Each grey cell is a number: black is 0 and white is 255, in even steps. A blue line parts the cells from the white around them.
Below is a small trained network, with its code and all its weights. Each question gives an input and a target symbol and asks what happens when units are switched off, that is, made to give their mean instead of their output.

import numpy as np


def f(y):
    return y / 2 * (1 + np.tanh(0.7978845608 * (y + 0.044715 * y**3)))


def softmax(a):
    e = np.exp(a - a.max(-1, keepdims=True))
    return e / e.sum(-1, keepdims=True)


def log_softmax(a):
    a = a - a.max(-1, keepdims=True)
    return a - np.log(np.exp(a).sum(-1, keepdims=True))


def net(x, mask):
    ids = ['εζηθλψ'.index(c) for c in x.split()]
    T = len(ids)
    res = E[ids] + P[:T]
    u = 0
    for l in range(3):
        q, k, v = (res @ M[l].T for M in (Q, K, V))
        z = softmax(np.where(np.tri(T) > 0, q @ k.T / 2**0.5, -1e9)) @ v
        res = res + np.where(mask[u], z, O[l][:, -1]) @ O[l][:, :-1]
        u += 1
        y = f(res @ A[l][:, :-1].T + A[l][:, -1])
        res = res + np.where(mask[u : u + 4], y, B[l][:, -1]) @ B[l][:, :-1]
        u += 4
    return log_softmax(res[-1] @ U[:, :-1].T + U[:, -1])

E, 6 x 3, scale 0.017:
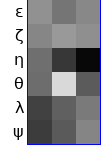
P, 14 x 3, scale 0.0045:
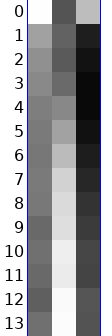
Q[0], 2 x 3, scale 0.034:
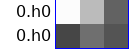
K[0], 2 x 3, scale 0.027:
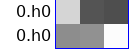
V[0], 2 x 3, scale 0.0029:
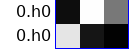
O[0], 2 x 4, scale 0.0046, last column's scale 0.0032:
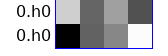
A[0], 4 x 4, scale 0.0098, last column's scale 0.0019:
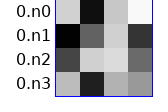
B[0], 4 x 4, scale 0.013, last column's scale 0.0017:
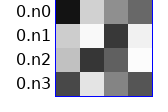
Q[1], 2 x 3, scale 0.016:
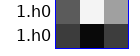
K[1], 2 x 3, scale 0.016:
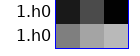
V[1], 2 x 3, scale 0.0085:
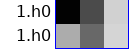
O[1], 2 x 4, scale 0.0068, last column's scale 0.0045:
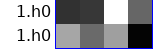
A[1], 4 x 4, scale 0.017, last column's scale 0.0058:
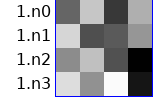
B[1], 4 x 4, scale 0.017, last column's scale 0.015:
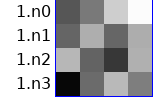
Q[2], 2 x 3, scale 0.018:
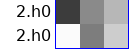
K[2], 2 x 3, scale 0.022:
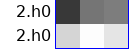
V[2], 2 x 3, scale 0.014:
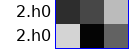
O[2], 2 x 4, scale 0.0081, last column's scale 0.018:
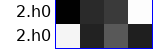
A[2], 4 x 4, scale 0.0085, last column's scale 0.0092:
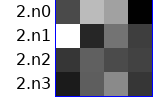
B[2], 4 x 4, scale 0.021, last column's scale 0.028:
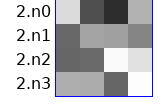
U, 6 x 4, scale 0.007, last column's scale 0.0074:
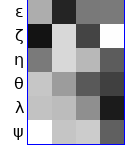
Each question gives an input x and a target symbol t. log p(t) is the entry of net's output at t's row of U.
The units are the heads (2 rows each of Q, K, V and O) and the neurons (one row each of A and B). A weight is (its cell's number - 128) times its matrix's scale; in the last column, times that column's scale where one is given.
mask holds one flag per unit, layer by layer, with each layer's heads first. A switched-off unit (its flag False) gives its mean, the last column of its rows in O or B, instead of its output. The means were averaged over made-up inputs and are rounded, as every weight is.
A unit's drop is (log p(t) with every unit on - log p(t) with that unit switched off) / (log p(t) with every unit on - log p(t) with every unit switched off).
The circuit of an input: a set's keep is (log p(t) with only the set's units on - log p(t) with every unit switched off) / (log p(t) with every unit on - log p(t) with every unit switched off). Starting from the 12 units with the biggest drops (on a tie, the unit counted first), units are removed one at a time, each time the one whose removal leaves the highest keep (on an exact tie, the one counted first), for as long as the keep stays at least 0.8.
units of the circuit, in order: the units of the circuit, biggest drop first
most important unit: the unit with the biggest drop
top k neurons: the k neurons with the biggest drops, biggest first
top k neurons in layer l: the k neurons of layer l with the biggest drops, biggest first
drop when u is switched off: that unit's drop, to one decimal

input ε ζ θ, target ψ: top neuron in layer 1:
1.n0
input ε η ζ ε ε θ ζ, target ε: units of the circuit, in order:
2.h0, 2.n3
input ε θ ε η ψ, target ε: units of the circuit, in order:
2.h0, 2.n3
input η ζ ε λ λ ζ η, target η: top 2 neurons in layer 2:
2.n2, 2.n0
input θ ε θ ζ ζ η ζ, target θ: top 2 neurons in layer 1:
1.n0, 1.n1
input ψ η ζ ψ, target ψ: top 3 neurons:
1.n1, 0.n1, 2.n0
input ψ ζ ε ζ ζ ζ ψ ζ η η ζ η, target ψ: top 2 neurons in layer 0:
0.n1, 0.n2
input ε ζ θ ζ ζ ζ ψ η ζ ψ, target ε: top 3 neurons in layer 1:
1.n0, 1.n2, 1.n1
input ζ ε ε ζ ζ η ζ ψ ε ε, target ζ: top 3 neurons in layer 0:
0.n1, 0.n0, 0.n3
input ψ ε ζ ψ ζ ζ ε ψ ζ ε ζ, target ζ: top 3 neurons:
1.n0, 1.n2, 2.n2
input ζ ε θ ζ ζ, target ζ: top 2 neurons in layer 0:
0.n0, 0.n3
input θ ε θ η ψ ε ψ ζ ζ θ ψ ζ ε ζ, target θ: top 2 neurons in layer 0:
0.n2, 0.n1
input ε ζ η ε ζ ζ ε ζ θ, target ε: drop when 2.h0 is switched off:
0.7
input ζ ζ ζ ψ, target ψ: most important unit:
0.h0
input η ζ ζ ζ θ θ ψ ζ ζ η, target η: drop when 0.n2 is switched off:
0.1
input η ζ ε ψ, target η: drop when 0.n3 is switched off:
0.3
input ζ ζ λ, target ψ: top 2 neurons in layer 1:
1.n2, 1.n3
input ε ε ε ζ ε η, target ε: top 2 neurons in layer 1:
1.n0, 1.n2
